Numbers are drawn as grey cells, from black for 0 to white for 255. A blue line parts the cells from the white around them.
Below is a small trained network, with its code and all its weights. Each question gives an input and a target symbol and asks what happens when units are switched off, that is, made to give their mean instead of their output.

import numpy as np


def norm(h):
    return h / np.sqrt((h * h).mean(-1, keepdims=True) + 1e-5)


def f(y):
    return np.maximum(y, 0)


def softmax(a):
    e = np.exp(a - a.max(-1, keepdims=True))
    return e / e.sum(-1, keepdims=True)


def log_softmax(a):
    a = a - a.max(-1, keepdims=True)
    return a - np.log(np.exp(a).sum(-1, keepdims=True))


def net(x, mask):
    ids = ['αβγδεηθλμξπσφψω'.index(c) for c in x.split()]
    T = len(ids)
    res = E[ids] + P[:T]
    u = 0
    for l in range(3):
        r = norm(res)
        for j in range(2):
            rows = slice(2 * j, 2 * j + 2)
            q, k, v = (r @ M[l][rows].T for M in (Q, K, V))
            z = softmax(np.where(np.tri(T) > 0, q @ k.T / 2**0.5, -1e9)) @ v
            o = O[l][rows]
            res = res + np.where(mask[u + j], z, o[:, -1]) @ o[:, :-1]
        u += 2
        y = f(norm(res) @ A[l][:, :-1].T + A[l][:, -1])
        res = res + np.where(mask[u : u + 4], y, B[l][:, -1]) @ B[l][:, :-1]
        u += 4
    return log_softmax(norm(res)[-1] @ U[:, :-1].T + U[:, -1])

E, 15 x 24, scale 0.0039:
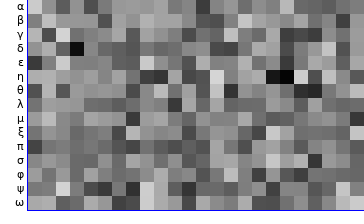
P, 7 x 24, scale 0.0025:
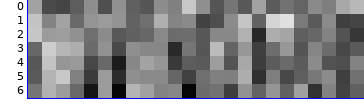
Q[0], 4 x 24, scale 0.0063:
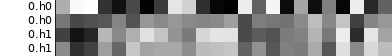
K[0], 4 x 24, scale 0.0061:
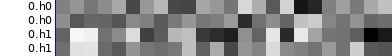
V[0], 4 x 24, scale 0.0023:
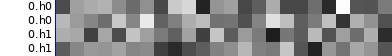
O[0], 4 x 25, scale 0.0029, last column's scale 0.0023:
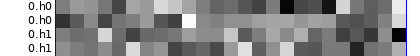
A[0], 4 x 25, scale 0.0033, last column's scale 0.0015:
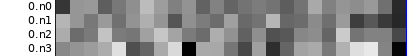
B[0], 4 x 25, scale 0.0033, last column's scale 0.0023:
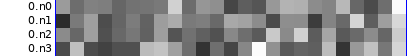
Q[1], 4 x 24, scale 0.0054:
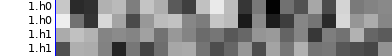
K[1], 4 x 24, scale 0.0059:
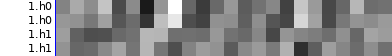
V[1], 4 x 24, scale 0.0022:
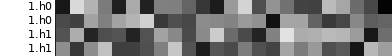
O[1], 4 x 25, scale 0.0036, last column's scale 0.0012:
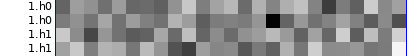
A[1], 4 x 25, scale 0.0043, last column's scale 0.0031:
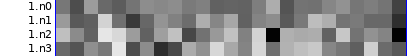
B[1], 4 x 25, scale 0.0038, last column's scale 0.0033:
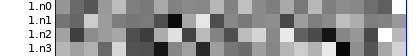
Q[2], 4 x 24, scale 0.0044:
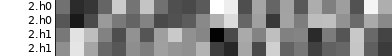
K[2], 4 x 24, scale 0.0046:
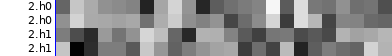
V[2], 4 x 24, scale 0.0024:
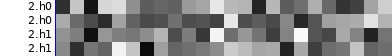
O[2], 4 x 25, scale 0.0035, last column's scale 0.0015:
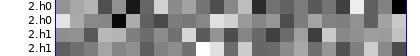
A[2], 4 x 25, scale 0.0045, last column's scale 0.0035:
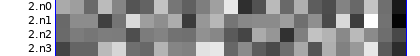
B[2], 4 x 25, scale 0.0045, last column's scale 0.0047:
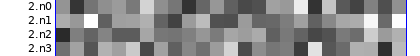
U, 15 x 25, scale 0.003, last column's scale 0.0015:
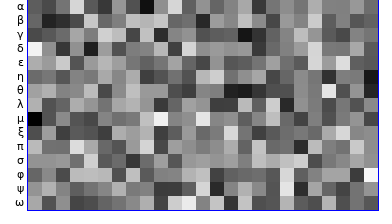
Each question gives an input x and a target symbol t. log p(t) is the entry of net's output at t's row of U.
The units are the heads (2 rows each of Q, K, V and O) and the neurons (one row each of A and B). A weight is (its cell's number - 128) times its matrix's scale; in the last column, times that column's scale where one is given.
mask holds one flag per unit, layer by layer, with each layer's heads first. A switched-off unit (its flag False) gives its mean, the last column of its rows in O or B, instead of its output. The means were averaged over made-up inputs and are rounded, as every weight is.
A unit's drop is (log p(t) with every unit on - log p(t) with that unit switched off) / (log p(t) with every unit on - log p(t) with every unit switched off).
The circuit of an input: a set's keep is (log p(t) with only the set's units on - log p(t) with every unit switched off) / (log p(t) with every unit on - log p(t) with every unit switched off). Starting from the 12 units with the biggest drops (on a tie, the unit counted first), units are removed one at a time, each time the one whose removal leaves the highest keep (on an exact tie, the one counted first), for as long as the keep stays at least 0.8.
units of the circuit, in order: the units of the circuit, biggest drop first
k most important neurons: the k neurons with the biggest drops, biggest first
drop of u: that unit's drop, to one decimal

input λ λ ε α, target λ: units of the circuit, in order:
0.h0; 2.n0; 0.h1
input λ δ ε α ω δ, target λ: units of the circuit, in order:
2.n0; 0.h1; 0.h0
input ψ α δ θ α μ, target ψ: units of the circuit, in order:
2.h1
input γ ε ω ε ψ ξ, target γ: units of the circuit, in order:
1.h0; 2.h0
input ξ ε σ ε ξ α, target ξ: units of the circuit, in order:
0.n3; 0.h0; 0.h1
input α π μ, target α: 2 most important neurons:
1.n1; 2.n2
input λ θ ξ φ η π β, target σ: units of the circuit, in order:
1.h0; 1.n3
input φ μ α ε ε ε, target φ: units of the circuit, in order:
2.h1; 2.n3; 1.n0
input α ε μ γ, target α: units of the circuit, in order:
0.h1; 1.h0; 1.n1; 2.n2
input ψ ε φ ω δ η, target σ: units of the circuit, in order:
1.h0; 1.n3; 0.h0
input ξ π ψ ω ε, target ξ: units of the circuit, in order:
0.n3; 0.h0; 0.h1
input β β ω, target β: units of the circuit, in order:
0.h0; 2.h0; 1.h0; 2.n1
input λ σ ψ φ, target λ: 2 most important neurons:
2.n0; 0.n2
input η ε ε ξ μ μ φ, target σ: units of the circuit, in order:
0.h0
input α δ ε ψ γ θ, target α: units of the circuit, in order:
0.h1; 1.h0; 1.n1; 1.h1
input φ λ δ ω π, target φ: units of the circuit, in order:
2.h1; 2.n3
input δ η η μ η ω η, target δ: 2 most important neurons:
1.n3; 2.n1
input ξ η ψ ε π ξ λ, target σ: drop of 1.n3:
0.4
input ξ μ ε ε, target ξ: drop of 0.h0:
0.2
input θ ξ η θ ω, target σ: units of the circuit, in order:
0.h0
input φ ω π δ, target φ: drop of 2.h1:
0.9
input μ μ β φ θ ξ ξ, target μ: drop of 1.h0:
0.2
